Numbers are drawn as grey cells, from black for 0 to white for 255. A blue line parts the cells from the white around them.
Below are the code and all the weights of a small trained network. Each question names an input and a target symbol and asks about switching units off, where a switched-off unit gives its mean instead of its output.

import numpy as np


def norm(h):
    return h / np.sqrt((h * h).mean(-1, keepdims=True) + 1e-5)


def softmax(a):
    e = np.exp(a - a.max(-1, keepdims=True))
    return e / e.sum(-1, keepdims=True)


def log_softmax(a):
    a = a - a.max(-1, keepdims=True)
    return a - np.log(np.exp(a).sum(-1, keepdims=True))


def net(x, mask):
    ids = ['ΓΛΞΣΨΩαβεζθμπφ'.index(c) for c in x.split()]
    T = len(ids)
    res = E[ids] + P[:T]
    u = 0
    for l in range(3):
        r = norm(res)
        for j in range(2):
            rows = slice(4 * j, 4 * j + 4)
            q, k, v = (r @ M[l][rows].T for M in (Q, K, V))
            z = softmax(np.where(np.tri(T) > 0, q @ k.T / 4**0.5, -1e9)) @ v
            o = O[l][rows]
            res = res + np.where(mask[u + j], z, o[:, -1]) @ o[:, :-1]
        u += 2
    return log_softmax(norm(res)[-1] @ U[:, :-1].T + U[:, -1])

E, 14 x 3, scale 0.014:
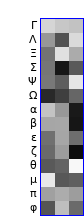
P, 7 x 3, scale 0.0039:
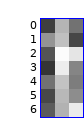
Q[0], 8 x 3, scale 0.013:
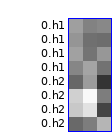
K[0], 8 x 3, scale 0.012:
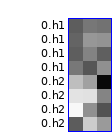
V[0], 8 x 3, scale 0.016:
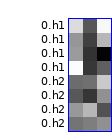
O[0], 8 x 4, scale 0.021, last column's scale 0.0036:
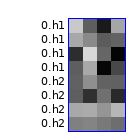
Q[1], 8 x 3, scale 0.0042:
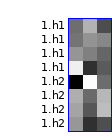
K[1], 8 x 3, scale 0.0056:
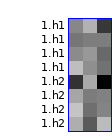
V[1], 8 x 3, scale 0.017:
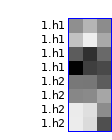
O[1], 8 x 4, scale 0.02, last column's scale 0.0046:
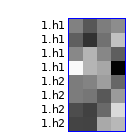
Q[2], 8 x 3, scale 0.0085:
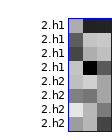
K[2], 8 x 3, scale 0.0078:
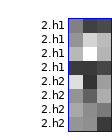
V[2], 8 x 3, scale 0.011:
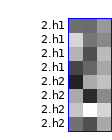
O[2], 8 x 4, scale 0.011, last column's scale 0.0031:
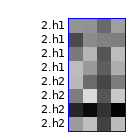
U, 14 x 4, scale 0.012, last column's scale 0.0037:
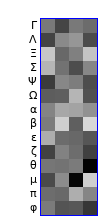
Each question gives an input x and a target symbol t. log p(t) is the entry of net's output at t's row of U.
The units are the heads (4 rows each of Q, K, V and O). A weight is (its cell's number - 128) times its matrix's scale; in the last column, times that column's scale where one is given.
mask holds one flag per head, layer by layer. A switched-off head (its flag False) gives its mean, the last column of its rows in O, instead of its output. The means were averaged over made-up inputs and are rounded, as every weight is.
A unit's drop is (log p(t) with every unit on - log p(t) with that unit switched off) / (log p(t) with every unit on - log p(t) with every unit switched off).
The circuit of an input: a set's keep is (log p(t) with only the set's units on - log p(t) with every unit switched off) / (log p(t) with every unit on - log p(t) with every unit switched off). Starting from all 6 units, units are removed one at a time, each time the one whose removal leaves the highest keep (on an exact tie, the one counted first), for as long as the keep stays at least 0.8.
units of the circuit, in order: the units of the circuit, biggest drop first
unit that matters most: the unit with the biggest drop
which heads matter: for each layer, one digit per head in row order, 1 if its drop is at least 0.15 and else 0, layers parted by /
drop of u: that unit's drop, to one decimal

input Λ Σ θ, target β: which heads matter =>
01 / 00 / 00
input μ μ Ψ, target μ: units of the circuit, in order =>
(0.h1)
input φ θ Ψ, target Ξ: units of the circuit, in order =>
(0.h1 1.h2)
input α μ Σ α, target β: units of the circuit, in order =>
(0.h1 1.h1)
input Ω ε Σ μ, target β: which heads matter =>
11 / 01 / 00
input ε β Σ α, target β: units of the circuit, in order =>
(0.h1 1.h2)
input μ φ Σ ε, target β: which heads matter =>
11 / 00 / 00
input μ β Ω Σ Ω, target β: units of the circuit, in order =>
(1.h1 0.h1)
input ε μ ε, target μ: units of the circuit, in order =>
(0.h1 2.h2)
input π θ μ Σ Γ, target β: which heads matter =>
11 / 00 / 01
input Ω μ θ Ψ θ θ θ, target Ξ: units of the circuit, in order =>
(0.h2 0.h1 1.h1)
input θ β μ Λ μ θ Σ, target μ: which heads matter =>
10 / 00 / 00
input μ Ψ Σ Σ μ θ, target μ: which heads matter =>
11 / 00 / 00
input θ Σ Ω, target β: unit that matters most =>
0.h2
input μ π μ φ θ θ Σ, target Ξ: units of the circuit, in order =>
(0.h1 1.h1 0.h2 1.h2)
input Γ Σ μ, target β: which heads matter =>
10 / 00 / 01
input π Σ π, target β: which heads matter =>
11 / 00 / 01
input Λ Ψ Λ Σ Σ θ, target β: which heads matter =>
01 / 10 / 00
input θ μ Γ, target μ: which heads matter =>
10 / 10 / 00
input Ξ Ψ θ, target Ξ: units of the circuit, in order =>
(0.h1)
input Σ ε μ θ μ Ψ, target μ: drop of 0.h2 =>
0.2
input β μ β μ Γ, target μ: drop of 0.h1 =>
0.3
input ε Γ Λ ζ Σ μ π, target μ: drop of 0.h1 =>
0.4
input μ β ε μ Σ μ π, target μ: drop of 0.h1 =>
0.3
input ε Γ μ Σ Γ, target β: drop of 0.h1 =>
1.2
